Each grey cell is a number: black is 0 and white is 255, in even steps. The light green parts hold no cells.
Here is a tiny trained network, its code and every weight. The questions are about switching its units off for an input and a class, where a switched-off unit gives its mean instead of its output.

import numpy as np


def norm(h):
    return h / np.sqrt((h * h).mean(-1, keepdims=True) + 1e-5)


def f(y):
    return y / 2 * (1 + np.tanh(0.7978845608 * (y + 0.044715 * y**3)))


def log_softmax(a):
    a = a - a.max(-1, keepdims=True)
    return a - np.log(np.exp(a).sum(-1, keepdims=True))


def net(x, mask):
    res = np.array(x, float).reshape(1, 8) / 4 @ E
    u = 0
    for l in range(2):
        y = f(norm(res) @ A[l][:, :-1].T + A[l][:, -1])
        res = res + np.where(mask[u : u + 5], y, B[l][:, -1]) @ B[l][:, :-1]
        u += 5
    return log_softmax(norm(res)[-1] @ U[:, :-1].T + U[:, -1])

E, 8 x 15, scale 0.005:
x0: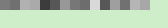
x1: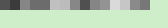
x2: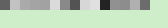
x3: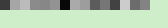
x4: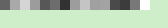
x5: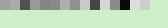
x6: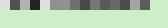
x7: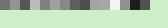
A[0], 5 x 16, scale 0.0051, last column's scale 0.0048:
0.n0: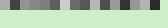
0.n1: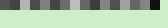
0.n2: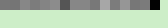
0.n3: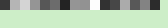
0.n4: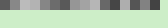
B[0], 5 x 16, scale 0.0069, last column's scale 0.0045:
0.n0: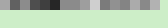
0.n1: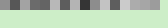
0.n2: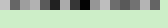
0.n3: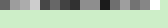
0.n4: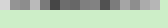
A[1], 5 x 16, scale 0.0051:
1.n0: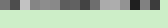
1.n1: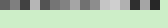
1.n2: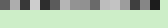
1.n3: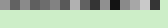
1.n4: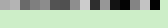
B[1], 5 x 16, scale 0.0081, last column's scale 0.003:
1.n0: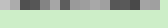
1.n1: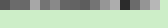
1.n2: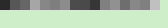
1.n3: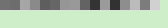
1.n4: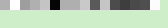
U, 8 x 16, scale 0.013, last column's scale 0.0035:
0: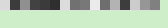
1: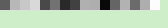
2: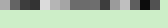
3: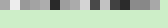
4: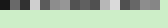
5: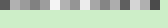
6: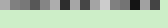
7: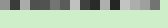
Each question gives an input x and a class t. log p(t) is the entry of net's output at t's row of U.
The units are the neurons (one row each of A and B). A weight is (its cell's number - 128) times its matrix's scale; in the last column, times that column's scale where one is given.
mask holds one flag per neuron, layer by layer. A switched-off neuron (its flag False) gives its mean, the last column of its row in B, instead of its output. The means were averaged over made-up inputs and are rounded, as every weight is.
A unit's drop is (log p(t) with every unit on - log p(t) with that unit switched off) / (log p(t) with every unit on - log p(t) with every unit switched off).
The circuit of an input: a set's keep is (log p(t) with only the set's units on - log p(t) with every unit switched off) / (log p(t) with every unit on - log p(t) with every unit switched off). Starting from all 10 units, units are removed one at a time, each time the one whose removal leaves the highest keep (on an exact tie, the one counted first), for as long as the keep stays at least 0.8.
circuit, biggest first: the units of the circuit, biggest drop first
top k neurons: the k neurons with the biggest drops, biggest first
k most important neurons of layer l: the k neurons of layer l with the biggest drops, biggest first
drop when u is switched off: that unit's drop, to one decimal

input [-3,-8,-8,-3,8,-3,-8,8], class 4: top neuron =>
[1.n2]
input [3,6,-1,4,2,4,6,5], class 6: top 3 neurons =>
[1.n0, 0.n4, 1.n3]
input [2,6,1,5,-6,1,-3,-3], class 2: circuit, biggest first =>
[0.n3, 1.n3]
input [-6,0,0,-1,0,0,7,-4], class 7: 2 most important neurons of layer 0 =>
[0.n1, 0.n4]
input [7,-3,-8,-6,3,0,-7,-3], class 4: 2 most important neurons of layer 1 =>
[1.n2, 1.n1]
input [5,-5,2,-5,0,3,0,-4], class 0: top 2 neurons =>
[0.n0, 1.n3]
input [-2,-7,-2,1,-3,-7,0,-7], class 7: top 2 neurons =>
[0.n1, 1.n3]
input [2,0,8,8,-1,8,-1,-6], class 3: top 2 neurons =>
[1.n4, 0.n1]
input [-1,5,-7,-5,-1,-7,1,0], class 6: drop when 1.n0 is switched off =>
0.5
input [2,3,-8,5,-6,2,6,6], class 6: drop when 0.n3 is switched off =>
-0.1
